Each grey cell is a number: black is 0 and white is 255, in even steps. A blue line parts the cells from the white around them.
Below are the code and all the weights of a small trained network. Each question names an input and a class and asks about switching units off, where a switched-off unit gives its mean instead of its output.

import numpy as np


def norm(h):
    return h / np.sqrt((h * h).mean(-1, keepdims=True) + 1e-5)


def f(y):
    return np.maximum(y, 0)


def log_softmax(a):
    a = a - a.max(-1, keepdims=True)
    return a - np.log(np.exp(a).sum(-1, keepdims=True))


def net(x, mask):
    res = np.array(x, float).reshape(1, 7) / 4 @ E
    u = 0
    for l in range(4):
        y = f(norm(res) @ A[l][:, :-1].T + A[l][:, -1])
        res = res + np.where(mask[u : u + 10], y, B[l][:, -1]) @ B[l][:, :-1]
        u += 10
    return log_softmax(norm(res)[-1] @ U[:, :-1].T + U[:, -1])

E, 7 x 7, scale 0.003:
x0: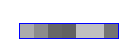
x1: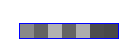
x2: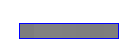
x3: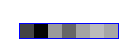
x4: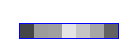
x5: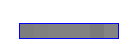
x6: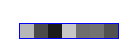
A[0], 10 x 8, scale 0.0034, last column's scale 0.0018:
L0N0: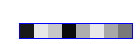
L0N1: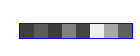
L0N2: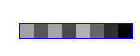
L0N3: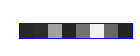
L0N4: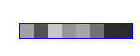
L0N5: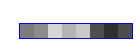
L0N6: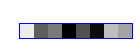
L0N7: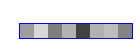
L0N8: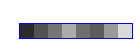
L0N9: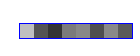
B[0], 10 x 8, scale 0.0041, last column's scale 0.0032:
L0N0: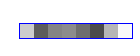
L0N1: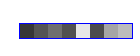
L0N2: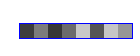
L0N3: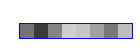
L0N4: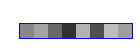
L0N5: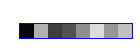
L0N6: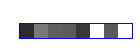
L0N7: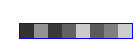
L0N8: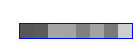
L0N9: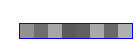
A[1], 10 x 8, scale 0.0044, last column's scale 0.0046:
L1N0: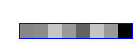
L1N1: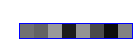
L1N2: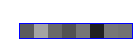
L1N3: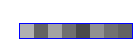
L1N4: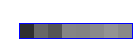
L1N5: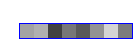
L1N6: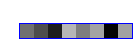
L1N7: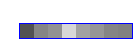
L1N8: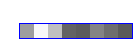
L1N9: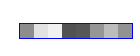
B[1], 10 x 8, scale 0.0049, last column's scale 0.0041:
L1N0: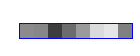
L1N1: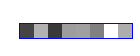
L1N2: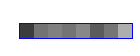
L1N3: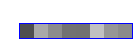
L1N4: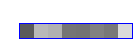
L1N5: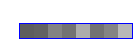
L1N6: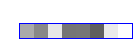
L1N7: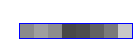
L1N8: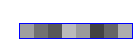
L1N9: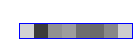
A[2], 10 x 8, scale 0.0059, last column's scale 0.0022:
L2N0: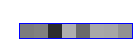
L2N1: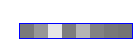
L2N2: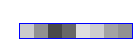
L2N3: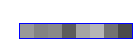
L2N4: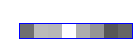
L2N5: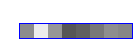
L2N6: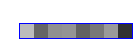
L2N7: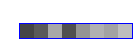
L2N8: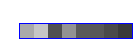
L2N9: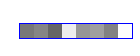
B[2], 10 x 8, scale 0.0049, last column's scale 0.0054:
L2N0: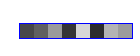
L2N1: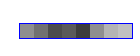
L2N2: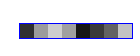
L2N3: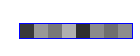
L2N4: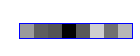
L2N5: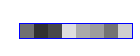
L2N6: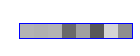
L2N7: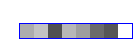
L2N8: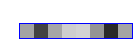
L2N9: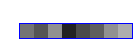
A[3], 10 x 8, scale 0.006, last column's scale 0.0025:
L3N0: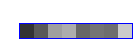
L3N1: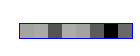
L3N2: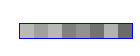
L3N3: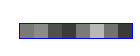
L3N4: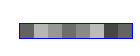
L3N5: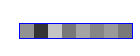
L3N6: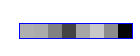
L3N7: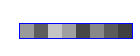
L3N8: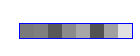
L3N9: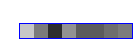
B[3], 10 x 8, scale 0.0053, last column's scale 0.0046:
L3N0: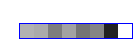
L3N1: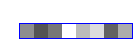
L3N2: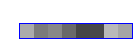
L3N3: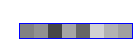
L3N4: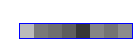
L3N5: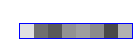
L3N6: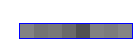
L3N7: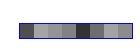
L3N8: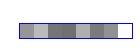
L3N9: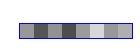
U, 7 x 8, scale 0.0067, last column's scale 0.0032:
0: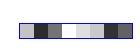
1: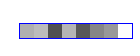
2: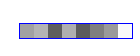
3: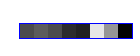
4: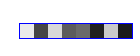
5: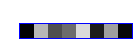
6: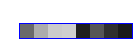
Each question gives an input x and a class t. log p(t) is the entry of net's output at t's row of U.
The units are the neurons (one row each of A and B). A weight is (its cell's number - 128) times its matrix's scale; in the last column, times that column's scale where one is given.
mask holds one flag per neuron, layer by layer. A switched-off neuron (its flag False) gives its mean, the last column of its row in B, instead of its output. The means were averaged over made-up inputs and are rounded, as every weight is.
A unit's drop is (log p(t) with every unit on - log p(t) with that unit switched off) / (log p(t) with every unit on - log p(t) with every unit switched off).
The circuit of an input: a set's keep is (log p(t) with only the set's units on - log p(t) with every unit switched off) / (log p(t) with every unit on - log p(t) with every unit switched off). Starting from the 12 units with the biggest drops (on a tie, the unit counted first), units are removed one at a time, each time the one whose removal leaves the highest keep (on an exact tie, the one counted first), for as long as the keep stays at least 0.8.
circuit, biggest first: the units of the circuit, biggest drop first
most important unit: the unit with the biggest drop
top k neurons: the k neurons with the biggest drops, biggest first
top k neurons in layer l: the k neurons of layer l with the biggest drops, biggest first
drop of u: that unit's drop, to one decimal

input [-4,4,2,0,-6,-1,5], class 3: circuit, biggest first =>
(L0N6)
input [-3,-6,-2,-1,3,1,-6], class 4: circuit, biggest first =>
(L0N0; L1N9)
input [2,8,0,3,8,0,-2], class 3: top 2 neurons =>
(L2N4; L2N1)
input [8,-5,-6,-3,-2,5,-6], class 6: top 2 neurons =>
(L2N2; L1N6)
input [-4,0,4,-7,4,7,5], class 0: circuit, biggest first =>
(L2N8; L3N1)
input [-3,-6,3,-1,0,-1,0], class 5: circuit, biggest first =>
(L0N7; L0N1)
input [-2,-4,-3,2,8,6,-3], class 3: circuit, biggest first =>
(L2N4; L2N9)
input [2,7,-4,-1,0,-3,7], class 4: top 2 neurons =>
(L1N6; L0N7)
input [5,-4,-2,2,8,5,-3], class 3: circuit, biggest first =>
(L2N4; L2N9)
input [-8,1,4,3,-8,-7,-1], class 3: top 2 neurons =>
(L0N6; L2N2)
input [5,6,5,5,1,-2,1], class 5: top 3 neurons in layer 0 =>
(L0N2; L0N4; L0N6)
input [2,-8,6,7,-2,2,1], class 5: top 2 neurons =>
(L0N1; L1N9)
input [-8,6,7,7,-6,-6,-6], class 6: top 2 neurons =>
(L0N6; L1N6)
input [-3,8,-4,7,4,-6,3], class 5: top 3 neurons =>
(L0N4; L0N5; L1N9)
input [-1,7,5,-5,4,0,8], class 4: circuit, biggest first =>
(L1N6; L2N7)
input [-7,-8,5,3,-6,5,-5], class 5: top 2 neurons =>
(L0N1; L2N4)
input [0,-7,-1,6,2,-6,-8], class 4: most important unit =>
L0N0
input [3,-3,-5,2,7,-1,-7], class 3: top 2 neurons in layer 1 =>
(L1N6; L1N1)
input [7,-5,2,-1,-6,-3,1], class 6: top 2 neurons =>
(L2N2; L2N3)
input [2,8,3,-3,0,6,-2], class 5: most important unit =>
L1N1
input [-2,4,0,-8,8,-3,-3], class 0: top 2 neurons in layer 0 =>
(L0N6; L0N3)
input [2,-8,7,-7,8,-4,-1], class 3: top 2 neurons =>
(L2N4; L2N9)
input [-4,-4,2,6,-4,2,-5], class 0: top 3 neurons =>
(L1N6; L0N3; L2N2)
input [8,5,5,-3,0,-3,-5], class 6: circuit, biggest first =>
(L2N2; L2N3)
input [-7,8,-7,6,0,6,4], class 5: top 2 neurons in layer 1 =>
(L1N1; L1N9)
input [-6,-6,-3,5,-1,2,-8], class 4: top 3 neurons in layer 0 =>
(L0N0; L0N6; L0N5)
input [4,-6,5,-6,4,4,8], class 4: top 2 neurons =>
(L1N6; L2N9)
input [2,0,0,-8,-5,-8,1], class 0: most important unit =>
L2N8
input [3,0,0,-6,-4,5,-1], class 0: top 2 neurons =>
(L2N8; L0N1)
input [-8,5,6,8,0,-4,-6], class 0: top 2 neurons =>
(L1N6; L2N2)
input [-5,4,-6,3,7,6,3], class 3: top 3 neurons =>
(L2N4; L2N1; L2N2)
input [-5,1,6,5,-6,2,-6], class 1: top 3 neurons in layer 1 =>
(L1N6; L1N5; L1N2)
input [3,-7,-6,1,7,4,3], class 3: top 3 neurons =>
(L2N4; L1N1; L2N9)
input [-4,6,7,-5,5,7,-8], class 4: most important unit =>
L1N9
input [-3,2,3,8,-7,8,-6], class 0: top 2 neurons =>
(L0N3; L1N6)
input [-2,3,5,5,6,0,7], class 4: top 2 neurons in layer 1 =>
(L1N6; L1N7)
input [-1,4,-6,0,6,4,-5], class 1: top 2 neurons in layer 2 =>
(L2N7; L2N9)
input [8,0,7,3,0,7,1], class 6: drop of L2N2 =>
0.9
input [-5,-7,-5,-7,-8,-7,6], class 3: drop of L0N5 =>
-0.1
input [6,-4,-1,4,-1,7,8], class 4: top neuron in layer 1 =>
(L1N6)
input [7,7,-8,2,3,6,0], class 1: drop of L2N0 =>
0.2
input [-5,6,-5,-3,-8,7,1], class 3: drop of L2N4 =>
-0.1
